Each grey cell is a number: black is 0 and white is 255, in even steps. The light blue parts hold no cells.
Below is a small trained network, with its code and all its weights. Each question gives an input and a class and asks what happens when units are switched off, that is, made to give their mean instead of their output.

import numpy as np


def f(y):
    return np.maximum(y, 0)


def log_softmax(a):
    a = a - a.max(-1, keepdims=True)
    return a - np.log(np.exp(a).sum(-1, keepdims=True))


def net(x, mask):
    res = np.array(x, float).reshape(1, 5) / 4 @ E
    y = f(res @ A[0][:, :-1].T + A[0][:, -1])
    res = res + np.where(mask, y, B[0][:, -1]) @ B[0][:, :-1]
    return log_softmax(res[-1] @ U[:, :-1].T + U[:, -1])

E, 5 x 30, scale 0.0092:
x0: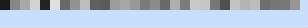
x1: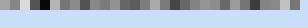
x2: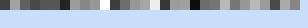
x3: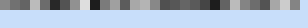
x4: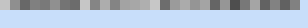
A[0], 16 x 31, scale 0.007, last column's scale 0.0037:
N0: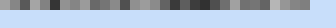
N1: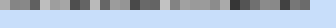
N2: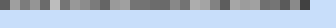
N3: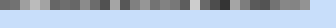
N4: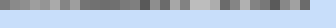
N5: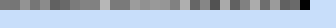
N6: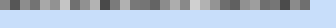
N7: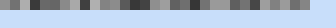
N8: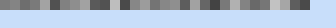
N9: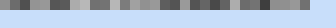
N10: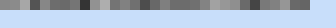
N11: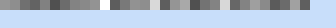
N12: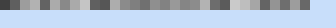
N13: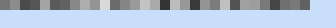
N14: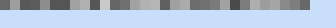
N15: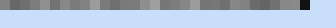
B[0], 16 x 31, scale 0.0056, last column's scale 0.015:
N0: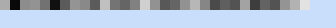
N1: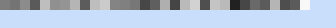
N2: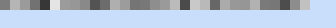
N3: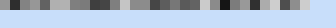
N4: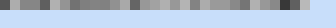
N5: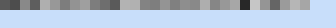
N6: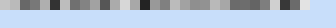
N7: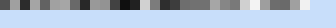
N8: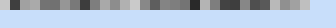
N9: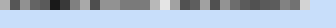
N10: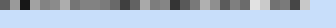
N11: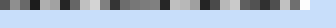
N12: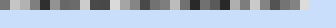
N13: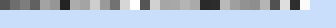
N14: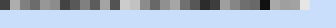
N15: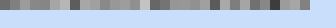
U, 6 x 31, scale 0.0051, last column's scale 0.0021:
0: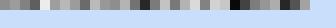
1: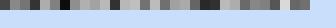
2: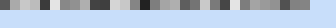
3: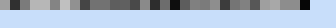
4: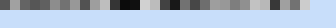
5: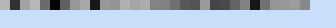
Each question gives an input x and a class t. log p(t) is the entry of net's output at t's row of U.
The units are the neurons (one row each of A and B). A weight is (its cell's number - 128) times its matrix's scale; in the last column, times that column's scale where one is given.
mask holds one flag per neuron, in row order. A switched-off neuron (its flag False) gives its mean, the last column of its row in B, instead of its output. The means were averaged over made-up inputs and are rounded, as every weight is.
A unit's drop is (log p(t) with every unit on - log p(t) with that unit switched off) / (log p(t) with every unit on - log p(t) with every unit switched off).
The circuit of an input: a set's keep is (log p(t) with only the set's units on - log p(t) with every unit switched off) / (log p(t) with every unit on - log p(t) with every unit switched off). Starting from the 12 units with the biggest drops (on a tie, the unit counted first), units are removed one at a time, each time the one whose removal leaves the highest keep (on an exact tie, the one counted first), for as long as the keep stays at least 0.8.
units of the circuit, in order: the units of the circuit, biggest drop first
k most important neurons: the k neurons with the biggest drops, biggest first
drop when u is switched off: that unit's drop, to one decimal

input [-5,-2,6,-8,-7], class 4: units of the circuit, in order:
N7
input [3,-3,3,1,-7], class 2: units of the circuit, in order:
N11; N13
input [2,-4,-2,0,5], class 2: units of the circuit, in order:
N1; N11
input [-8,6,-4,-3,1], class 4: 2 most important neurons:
N7; N10
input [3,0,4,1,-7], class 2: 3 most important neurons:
N11; N7; N13
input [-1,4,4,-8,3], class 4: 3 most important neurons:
N7; N10; N14
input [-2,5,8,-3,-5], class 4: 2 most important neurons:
N7; N10
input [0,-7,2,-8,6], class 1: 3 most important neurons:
N13; N11; N14
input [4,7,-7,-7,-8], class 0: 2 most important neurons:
N1; N6
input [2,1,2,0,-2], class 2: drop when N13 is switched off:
0.3
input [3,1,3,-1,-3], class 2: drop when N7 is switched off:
0.2
